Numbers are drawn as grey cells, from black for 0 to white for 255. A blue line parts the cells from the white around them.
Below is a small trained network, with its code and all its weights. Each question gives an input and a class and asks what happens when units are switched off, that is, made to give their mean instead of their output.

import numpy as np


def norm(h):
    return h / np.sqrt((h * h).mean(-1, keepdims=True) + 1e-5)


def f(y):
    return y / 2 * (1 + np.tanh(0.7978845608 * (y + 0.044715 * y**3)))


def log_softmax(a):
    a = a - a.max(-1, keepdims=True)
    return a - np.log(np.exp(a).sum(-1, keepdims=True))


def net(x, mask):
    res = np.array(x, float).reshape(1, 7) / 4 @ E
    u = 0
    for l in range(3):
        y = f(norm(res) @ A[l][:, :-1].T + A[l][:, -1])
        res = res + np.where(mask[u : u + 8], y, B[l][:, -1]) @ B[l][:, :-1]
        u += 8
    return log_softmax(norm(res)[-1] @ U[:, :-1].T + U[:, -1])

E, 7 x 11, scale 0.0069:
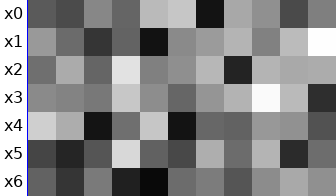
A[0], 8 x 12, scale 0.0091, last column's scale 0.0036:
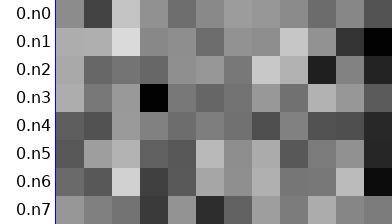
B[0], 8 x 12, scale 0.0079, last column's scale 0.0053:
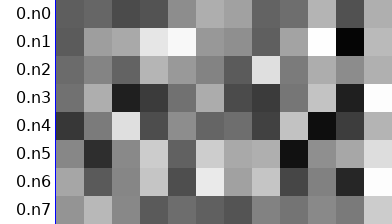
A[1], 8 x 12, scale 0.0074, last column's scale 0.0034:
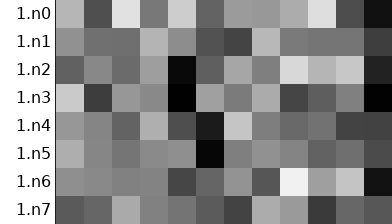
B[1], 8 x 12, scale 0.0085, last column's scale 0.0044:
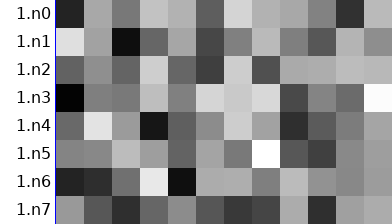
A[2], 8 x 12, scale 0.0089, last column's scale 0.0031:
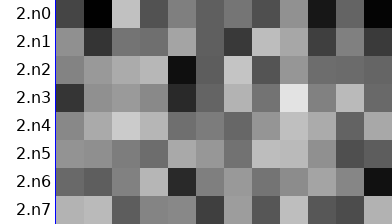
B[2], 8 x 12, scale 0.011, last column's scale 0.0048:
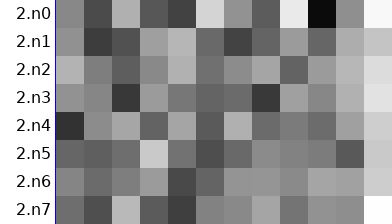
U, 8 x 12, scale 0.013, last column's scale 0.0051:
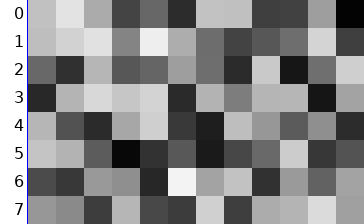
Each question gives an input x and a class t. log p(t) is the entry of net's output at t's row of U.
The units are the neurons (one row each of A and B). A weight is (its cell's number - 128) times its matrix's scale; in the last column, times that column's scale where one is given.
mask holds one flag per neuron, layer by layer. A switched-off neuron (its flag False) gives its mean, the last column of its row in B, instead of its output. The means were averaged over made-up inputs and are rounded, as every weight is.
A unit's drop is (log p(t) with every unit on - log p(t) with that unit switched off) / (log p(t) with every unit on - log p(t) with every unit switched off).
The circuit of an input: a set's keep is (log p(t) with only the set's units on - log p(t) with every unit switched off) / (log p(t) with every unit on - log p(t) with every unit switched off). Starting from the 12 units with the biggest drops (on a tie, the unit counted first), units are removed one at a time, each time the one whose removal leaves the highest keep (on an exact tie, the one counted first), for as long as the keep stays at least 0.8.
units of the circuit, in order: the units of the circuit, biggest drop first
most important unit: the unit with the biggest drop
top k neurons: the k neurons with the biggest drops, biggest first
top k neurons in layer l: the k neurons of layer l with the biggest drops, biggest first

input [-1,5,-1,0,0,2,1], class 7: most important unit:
1.n2
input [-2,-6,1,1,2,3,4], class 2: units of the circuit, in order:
(0.n4 2.n0)
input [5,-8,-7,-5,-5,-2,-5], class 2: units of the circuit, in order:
(2.n0 1.n7)
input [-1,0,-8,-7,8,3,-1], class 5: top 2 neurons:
(0.n3 0.n7)
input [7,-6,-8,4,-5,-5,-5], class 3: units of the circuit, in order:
(0.n1 1.n0)
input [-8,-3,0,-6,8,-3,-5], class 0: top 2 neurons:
(1.n5 0.n3)
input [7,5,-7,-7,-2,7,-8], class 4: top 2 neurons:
(0.n2 2.n1)
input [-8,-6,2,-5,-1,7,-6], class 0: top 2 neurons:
(1.n4 2.n2)
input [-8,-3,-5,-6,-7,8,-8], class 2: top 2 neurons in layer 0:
(0.n4 0.n6)
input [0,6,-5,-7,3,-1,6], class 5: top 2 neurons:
(0.n3 0.n7)
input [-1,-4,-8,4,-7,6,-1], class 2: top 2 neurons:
(0.n4 2.n0)
